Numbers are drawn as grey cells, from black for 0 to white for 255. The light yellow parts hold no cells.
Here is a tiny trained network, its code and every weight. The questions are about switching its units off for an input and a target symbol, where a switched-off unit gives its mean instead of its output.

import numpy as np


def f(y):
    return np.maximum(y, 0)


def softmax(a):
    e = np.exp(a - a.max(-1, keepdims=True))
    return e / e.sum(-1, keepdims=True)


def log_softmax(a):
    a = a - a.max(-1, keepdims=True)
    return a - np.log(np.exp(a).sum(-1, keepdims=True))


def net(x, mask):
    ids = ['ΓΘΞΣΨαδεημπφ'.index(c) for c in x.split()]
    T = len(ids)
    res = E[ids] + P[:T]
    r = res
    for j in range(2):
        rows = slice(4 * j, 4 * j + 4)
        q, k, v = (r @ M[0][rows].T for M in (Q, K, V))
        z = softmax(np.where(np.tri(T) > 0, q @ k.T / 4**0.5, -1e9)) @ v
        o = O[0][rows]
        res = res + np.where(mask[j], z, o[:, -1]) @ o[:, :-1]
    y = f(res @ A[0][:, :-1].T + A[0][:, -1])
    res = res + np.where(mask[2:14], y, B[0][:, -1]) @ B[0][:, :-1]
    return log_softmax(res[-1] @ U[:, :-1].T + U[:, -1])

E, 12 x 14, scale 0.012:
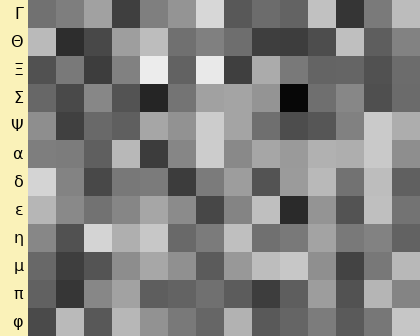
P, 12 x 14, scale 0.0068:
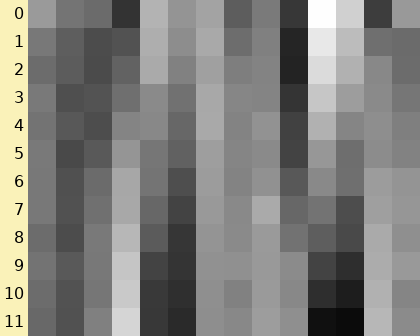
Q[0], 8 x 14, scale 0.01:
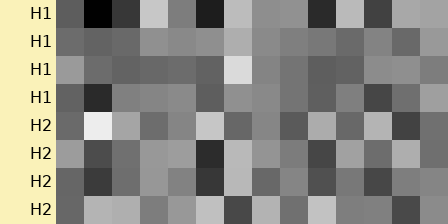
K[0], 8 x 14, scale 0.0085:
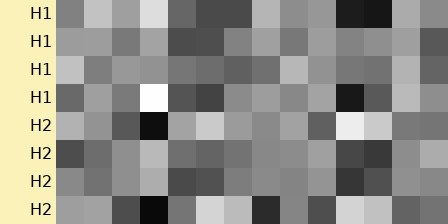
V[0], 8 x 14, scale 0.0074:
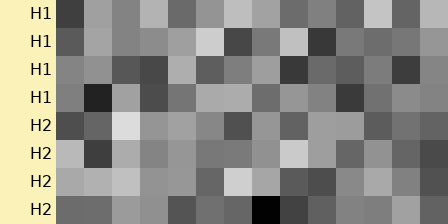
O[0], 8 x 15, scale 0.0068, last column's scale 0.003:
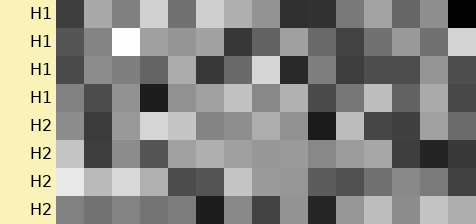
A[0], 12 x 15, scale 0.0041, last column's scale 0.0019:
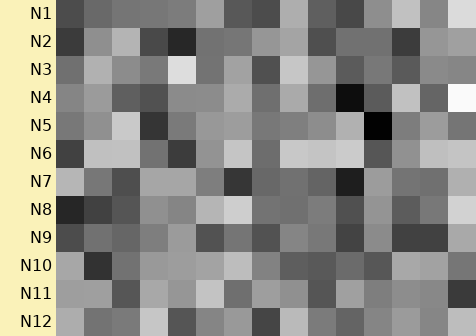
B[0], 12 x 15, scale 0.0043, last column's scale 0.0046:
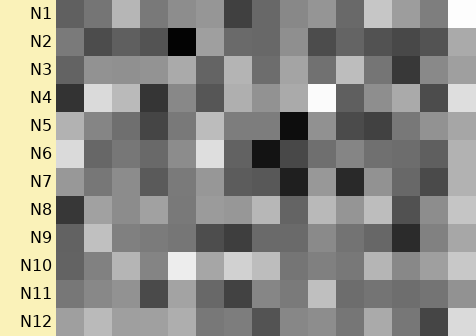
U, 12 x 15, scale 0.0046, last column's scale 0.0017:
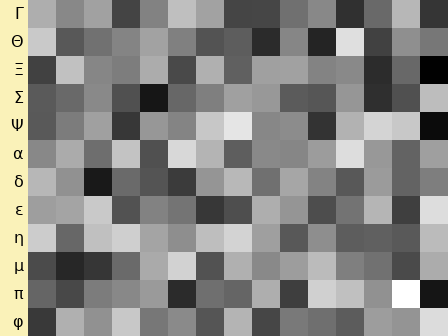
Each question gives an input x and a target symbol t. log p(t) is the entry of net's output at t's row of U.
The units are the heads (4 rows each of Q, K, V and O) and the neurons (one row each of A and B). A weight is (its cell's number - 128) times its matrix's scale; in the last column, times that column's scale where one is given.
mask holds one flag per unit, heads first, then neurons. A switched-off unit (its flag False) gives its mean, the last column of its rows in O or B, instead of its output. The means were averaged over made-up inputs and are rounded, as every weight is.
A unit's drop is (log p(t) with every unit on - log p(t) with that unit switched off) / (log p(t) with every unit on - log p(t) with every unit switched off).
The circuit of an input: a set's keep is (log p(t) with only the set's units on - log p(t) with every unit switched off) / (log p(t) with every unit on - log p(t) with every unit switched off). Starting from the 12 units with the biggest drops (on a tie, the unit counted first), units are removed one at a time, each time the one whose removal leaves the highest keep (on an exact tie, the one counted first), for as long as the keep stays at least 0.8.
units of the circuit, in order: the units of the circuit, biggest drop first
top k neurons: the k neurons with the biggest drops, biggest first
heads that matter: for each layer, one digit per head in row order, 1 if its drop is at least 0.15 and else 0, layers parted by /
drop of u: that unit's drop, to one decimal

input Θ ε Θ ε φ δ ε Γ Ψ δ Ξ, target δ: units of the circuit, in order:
[H1]
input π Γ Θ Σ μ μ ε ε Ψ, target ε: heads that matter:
10
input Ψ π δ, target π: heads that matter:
01
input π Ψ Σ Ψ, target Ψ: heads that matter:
10
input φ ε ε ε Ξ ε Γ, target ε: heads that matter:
11
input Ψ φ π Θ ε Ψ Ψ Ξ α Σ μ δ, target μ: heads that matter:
01
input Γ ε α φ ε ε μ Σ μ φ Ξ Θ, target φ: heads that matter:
11
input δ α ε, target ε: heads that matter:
11
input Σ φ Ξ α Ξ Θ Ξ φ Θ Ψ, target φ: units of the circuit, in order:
[H1 H2]
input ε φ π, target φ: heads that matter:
10
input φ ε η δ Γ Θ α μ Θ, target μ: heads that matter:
01
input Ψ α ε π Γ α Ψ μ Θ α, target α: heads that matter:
10
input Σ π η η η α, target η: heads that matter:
01
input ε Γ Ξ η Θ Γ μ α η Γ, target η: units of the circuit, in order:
[H2]
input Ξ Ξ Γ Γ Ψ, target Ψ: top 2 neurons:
[N4 N10]
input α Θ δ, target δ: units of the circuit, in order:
[H1 H2]
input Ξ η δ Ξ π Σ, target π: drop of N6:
0.0
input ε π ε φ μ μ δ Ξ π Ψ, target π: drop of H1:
0.1
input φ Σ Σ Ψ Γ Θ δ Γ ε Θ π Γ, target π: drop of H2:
1.3
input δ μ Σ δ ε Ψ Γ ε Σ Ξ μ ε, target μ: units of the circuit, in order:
[H2]
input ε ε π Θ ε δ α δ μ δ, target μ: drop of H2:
1.1
